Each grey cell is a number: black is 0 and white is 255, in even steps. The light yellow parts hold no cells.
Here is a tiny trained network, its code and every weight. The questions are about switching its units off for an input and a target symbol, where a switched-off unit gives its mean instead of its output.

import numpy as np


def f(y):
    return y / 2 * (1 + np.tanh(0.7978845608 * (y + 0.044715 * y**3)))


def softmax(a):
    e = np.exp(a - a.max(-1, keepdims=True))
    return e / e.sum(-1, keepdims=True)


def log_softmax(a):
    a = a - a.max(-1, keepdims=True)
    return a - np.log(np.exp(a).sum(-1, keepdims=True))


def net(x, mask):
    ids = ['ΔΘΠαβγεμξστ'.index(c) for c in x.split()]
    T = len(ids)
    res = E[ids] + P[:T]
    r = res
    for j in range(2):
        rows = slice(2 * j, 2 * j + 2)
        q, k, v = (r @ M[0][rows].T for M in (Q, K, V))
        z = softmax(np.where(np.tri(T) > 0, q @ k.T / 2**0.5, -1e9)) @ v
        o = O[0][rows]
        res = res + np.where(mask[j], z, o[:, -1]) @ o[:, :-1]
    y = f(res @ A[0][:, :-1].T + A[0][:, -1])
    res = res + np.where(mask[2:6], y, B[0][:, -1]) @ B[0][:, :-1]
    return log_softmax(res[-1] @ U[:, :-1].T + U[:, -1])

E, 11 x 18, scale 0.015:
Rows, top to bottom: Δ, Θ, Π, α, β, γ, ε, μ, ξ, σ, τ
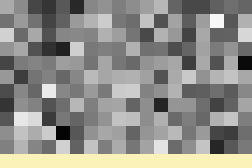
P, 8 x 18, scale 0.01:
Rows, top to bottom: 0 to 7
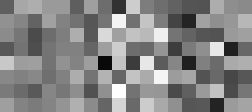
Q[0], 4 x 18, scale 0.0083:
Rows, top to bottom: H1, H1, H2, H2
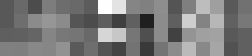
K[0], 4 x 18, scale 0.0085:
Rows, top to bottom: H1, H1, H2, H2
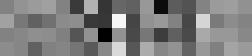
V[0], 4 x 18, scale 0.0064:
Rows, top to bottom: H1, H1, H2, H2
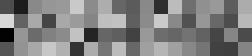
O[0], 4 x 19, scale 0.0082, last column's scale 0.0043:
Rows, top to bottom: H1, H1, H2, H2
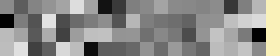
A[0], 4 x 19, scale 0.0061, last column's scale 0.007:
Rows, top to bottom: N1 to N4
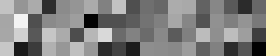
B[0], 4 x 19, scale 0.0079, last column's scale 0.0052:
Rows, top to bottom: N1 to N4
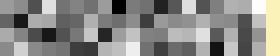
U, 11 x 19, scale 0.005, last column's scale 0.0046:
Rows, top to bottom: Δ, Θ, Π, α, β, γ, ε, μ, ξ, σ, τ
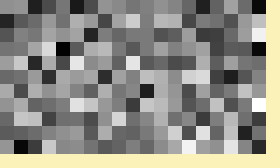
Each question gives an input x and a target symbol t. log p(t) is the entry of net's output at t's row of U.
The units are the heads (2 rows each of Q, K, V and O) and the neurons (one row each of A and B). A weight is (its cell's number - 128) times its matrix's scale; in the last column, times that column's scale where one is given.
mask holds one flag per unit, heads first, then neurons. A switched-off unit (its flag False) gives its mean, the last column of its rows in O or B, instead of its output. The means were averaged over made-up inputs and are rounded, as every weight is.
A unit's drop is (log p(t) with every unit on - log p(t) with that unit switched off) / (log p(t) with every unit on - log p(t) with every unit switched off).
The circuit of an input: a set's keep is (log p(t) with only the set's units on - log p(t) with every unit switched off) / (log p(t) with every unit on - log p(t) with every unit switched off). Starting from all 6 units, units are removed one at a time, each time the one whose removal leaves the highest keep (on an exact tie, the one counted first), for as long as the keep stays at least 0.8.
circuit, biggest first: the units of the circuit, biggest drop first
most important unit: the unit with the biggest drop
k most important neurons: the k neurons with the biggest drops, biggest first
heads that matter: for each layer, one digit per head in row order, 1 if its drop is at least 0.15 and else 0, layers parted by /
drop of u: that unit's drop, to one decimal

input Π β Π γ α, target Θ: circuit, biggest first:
H1; N1; H2
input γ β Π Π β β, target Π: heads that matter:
10
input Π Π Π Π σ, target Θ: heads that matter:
10
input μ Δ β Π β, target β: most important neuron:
N4
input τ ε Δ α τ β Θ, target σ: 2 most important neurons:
N2; N1
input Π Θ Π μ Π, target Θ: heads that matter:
10
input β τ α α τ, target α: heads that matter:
11
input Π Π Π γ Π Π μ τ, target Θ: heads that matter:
10
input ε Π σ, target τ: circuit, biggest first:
N2; H2; H1; N1
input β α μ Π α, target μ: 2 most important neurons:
N4; N1
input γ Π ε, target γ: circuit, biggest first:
H1; H2
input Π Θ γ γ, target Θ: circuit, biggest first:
H1; N1
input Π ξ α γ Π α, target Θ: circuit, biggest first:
N1; H2; H1
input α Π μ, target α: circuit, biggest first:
H2
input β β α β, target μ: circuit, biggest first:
H2; H1
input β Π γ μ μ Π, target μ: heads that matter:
01
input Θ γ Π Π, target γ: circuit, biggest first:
H2; H1
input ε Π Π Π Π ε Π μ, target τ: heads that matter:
11
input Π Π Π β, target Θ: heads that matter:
10
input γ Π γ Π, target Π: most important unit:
H1
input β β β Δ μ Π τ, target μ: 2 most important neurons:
N4; N2
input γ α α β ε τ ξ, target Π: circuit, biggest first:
H1; N1
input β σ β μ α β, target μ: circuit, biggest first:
H2; N4; H1
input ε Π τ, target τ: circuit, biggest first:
H2; N2; N1; H1
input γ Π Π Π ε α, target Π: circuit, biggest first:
H1; N1; H2
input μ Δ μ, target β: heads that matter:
01
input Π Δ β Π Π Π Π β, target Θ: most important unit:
H1
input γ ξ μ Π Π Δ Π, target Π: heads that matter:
11
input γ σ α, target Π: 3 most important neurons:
N1; N2; N3
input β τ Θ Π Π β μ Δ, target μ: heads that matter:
01
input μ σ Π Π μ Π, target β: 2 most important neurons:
N4; N1
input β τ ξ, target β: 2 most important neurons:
N1; N3
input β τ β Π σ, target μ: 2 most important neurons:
N4; N2
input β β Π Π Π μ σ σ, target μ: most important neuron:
N4
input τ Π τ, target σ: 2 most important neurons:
N2; N1
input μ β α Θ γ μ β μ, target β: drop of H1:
0.5
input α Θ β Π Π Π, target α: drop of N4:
0.0
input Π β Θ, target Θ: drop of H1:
0.6
